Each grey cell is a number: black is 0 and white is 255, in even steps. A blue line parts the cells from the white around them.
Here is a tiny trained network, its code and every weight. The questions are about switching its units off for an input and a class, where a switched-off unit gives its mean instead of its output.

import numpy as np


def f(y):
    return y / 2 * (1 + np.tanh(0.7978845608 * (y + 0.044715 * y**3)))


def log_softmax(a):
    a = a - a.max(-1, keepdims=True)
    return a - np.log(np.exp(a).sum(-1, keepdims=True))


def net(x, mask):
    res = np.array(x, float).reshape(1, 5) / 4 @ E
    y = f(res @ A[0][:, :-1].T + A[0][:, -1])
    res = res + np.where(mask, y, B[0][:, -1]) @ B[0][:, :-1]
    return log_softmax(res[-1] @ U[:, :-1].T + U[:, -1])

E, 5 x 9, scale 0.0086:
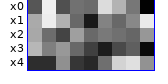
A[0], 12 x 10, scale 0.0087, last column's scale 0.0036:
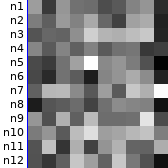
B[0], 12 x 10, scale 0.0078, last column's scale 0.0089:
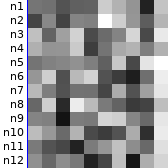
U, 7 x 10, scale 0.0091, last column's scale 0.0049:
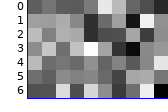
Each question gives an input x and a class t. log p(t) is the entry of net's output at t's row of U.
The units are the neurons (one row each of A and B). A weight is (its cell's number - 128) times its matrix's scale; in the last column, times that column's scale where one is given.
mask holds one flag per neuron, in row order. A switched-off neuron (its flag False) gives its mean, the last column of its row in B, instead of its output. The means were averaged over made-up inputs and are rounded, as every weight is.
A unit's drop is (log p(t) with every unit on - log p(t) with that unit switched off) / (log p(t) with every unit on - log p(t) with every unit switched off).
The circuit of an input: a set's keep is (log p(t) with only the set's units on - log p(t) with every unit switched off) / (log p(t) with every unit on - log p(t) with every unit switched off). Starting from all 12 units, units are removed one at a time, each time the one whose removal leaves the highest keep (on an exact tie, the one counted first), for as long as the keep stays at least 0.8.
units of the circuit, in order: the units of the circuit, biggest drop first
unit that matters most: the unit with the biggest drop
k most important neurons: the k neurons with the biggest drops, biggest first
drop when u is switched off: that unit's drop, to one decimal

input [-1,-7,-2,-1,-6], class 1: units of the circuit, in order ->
[n5; n12]
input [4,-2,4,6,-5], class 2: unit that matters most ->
n6
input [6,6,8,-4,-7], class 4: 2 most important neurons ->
[n11; n6]
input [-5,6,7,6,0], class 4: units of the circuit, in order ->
[n3; n1; n5]
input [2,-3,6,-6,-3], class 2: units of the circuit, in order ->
[n10; n3]
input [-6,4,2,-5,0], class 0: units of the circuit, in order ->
[n9; n2]
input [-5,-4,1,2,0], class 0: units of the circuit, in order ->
[n1; n2; n10]
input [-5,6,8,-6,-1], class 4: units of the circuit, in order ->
[n9; n5; n10]
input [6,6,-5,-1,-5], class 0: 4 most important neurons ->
[n11; n6; n5; n12]
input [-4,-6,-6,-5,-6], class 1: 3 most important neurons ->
[n5; n12; n6]
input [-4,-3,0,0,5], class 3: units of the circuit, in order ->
[n6; n8]
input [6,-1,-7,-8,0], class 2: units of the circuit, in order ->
[n3; n10]
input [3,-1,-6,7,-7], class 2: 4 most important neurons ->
[n6; n4; n8; n5]
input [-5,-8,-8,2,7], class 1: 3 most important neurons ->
[n12; n5; n4]
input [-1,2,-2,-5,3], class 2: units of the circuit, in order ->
[n3; n5]
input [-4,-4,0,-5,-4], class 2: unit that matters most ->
n10
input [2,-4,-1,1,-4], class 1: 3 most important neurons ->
[n6; n8; n5]
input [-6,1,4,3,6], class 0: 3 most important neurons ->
[n1; n9; n2]
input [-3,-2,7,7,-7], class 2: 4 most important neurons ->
[n6; n4; n5; n8]
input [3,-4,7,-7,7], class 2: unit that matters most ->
n3
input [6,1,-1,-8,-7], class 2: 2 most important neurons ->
[n10; n3]
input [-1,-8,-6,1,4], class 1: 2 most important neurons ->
[n12; n5]
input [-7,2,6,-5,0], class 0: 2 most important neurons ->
[n9; n2]
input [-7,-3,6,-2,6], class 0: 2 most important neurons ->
[n1; n9]
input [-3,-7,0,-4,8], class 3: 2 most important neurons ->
[n6; n8]
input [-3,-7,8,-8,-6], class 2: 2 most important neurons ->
[n10; n3]
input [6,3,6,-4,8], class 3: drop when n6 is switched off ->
0.7
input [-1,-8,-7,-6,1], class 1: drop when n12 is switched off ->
0.4
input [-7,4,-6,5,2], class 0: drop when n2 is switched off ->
0.1
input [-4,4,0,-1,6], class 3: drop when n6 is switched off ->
0.5
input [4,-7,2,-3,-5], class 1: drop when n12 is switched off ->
0.2
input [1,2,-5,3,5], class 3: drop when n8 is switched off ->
0.1
